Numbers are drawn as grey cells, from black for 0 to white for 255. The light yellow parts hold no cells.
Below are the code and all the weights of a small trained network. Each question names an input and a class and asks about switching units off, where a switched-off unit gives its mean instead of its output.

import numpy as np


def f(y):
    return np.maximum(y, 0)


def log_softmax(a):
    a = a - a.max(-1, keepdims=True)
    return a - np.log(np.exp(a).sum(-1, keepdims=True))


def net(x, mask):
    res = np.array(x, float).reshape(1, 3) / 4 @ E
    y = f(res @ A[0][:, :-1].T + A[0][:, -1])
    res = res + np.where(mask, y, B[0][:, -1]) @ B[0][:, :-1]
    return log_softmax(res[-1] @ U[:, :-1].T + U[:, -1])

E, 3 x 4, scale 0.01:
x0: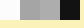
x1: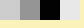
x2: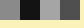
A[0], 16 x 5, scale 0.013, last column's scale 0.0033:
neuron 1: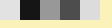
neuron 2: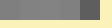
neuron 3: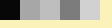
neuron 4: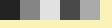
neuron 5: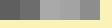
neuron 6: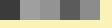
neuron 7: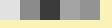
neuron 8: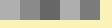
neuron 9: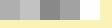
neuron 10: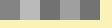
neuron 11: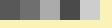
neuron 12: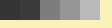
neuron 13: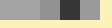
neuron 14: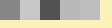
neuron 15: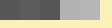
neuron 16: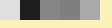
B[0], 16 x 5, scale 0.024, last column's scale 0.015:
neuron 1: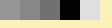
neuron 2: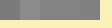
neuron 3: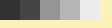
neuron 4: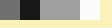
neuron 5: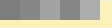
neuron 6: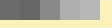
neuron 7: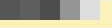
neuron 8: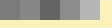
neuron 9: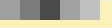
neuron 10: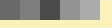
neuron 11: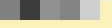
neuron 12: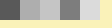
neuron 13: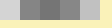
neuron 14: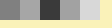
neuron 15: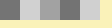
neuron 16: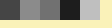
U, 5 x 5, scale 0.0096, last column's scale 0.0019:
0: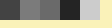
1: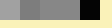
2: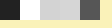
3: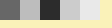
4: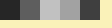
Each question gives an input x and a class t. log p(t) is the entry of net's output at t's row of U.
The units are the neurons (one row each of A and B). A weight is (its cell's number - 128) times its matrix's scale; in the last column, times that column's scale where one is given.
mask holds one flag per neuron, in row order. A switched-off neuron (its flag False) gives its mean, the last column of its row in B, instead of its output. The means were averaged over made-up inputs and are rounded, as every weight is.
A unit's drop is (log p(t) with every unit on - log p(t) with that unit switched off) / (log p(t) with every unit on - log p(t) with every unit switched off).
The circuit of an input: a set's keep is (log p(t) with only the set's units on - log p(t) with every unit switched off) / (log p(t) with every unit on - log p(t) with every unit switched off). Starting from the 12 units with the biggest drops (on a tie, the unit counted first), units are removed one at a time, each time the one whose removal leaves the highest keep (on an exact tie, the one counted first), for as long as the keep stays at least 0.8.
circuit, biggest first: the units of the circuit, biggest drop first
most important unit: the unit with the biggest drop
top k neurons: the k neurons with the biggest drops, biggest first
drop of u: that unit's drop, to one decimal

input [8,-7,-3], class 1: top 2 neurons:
[neuron 13; neuron 1]
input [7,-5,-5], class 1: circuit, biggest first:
[neuron 13]
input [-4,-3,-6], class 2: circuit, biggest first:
[neuron 11; neuron 1]
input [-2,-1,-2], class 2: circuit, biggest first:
[neuron 4; neuron 1]
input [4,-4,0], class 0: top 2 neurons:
[neuron 1; neuron 12]
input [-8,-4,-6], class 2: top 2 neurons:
[neuron 15; neuron 12]
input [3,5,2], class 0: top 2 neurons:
[neuron 16; neuron 1]
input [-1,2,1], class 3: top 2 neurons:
[neuron 1; neuron 12]
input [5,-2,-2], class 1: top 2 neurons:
[neuron 13; neuron 16]
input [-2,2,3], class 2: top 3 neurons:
[neuron 1; neuron 4; neuron 11]
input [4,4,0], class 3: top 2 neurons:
[neuron 9; neuron 4]
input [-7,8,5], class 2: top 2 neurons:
[neuron 15; neuron 12]
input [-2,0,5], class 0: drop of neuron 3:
0.1
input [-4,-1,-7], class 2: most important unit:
neuron 7
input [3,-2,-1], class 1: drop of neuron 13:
0.2
